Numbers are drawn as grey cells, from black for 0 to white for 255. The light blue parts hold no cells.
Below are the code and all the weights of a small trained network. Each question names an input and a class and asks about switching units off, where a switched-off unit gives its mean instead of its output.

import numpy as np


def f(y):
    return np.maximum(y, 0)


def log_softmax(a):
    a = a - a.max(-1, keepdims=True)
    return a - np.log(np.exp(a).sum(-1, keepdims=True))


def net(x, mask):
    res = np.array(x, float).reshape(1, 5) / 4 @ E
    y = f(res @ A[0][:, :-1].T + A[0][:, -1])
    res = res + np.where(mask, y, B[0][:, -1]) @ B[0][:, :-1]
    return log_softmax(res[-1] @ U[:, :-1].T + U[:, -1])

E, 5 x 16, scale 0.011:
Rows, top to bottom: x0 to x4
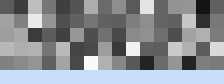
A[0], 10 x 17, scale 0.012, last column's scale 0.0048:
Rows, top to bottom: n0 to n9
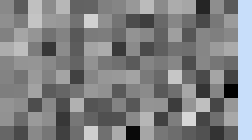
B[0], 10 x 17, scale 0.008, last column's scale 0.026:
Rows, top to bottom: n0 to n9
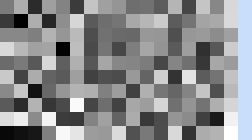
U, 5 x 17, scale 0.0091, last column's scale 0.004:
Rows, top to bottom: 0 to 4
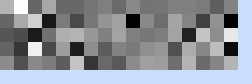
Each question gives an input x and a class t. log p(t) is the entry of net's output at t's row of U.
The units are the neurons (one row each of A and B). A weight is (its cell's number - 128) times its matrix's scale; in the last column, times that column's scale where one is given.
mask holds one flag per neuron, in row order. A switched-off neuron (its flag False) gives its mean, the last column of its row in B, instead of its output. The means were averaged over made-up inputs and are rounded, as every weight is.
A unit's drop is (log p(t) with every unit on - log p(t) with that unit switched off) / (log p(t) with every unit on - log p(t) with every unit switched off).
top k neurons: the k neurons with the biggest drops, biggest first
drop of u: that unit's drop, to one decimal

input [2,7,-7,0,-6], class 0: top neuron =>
n8
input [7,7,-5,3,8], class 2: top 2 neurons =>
n9; n0
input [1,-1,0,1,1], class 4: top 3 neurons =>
n9; n8; n0
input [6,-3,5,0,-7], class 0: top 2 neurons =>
n8; n1
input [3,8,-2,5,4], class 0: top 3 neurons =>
n0; n8; n7
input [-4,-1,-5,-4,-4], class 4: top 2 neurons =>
n9; n0
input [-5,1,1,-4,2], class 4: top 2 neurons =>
n9; n0
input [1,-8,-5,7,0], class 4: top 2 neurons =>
n5; n8
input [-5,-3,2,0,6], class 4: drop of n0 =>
0.3
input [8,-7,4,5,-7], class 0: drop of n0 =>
0.0
